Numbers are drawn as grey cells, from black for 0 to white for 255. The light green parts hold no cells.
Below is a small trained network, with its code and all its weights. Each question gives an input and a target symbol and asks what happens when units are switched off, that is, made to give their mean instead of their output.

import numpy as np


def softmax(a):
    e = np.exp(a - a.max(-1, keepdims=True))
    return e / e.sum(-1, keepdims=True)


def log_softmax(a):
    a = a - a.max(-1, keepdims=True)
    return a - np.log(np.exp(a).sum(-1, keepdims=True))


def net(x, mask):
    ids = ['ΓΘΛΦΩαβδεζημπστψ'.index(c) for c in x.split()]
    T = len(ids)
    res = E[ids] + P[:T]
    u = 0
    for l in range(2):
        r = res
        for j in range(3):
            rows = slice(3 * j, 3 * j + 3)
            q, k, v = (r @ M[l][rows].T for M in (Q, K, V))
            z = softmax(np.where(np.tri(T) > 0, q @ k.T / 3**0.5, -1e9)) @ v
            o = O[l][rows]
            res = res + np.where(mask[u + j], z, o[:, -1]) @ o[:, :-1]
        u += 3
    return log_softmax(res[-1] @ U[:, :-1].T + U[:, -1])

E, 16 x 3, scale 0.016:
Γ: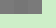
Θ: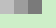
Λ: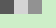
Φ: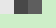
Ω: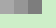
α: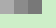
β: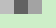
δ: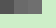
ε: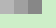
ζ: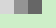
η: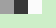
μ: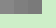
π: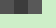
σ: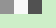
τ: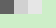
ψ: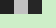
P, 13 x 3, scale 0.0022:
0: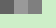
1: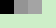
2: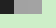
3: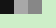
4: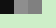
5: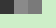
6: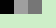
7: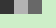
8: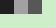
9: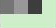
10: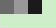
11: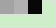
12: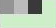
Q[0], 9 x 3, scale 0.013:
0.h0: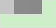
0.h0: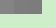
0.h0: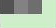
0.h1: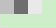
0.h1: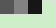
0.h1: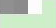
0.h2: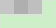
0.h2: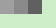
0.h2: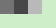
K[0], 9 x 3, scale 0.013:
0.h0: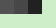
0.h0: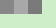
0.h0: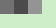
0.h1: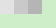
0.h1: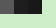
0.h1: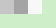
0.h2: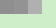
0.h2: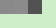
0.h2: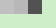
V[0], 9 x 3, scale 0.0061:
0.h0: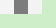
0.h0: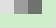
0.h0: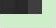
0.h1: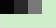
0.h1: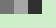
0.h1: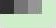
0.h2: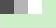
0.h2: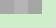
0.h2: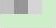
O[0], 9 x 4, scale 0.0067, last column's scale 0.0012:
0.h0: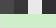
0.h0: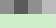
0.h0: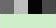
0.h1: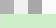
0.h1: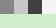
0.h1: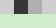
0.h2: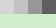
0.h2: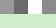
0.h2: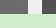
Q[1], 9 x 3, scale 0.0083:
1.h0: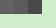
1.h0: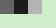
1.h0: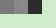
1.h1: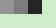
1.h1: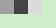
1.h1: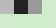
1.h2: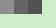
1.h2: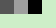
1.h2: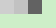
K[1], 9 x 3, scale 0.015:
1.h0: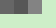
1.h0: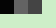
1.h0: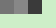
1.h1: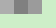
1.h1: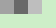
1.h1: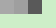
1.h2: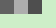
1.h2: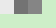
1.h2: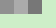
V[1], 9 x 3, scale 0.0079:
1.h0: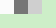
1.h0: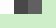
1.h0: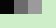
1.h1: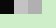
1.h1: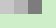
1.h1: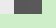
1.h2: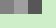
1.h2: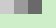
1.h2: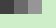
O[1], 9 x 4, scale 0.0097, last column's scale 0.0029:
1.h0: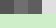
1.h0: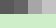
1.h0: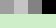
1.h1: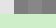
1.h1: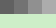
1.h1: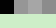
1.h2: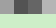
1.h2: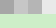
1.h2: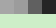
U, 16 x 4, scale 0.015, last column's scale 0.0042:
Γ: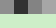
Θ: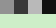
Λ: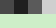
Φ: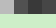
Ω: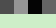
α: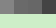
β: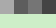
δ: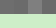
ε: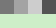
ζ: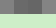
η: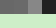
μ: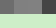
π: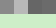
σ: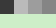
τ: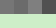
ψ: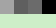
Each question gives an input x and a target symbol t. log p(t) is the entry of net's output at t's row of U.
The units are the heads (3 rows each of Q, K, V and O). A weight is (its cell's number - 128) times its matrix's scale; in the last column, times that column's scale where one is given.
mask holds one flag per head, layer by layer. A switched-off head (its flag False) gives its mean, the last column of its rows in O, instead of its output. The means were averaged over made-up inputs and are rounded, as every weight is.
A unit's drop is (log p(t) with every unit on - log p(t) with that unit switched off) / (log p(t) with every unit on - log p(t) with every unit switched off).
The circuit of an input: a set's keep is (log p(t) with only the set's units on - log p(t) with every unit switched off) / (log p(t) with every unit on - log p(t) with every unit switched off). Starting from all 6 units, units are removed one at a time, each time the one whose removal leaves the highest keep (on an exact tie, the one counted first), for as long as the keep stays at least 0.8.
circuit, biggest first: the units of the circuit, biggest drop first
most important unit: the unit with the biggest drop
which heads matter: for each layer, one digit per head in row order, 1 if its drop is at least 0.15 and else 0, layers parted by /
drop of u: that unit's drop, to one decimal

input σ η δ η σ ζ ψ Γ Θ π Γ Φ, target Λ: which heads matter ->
100 / 110
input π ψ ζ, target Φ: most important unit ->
0.h0
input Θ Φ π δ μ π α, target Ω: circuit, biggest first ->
(0.h0, 0.h2)
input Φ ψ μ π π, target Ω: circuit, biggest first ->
(0.h2, 0.h0)
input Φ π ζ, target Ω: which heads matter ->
111 / 010
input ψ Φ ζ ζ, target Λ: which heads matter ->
000 / 110
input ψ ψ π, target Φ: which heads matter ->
000 / 101
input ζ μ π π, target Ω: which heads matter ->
101 / 001
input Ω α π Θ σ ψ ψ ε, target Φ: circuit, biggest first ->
(1.h1, 0.h0)
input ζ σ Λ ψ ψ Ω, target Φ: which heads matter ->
000 / 010
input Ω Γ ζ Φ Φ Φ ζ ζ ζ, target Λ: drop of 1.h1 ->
0.2
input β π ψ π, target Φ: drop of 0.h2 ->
0.2
